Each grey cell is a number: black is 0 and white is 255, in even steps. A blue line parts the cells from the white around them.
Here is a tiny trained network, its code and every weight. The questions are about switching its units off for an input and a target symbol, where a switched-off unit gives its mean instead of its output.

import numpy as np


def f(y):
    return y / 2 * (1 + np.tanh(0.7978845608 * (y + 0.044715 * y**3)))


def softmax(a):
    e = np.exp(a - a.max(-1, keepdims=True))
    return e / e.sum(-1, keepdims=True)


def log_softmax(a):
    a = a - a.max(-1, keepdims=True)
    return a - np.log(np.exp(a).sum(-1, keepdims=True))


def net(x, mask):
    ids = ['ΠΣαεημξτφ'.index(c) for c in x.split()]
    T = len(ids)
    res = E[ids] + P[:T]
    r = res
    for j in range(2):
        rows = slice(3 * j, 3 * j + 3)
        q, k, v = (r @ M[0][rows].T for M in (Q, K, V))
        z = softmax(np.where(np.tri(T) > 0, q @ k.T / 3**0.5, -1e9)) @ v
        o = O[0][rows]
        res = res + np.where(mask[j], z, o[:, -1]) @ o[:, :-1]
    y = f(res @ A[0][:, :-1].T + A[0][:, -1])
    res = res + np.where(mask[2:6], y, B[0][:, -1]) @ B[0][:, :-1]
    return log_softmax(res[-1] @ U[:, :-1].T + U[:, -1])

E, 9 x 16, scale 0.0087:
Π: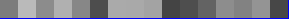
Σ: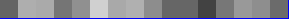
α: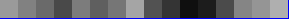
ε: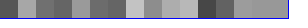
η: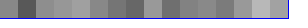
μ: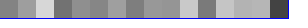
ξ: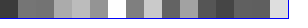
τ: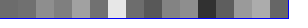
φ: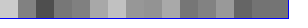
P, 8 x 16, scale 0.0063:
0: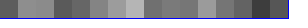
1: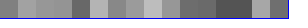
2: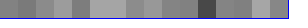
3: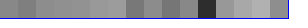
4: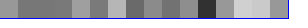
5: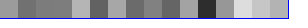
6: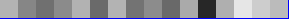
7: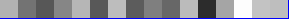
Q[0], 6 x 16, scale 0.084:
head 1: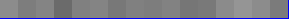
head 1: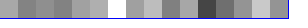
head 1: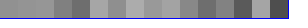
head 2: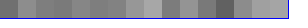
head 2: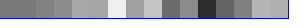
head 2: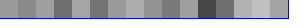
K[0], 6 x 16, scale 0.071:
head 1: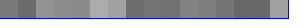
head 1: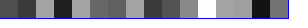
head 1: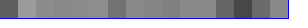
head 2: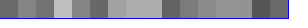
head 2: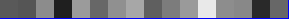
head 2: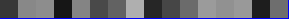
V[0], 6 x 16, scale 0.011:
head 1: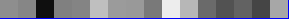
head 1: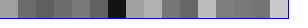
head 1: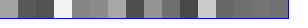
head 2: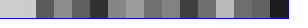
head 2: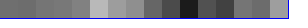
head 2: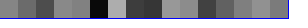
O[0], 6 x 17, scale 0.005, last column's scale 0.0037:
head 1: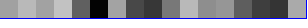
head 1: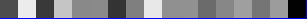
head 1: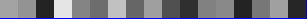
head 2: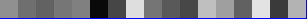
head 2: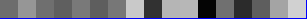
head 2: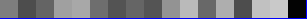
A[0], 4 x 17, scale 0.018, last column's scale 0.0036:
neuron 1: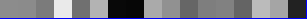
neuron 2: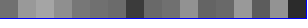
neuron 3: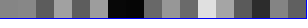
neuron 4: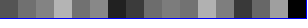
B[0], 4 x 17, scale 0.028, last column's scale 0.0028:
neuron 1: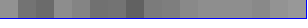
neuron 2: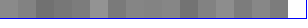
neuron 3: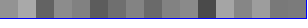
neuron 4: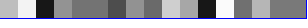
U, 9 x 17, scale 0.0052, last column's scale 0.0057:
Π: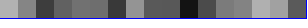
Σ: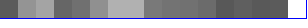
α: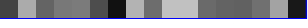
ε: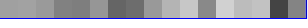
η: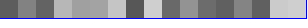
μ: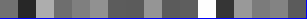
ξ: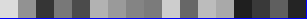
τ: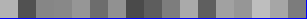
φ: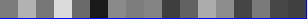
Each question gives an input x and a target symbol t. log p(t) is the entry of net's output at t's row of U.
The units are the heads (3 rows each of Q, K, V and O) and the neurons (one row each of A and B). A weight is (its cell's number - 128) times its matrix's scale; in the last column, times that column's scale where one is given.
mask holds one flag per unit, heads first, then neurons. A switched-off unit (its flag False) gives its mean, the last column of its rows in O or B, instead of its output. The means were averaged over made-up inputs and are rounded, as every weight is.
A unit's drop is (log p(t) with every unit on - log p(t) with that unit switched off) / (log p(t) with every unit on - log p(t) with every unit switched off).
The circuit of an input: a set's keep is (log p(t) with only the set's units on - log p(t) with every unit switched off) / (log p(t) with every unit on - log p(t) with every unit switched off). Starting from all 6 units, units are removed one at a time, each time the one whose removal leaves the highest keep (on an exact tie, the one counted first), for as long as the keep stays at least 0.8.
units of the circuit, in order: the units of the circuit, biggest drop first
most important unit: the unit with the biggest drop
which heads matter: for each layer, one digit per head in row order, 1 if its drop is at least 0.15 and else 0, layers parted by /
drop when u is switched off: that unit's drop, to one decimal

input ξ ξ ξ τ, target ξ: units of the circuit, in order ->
(neuron 2; head 2; head 1)
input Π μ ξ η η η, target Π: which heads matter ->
11
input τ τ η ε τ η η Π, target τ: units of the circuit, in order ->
(head 2; head 1)
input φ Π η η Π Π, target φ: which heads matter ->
11
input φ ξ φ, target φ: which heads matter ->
11
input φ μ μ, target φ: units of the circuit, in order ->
(head 1; head 2)
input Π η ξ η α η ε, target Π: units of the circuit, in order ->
(head 2; head 1)
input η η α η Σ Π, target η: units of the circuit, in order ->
(head 1; head 2)
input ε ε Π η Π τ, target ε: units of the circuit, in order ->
(head 1; neuron 2)
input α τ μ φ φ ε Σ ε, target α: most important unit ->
head 2
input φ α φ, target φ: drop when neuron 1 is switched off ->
0.0
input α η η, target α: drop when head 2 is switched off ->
0.8
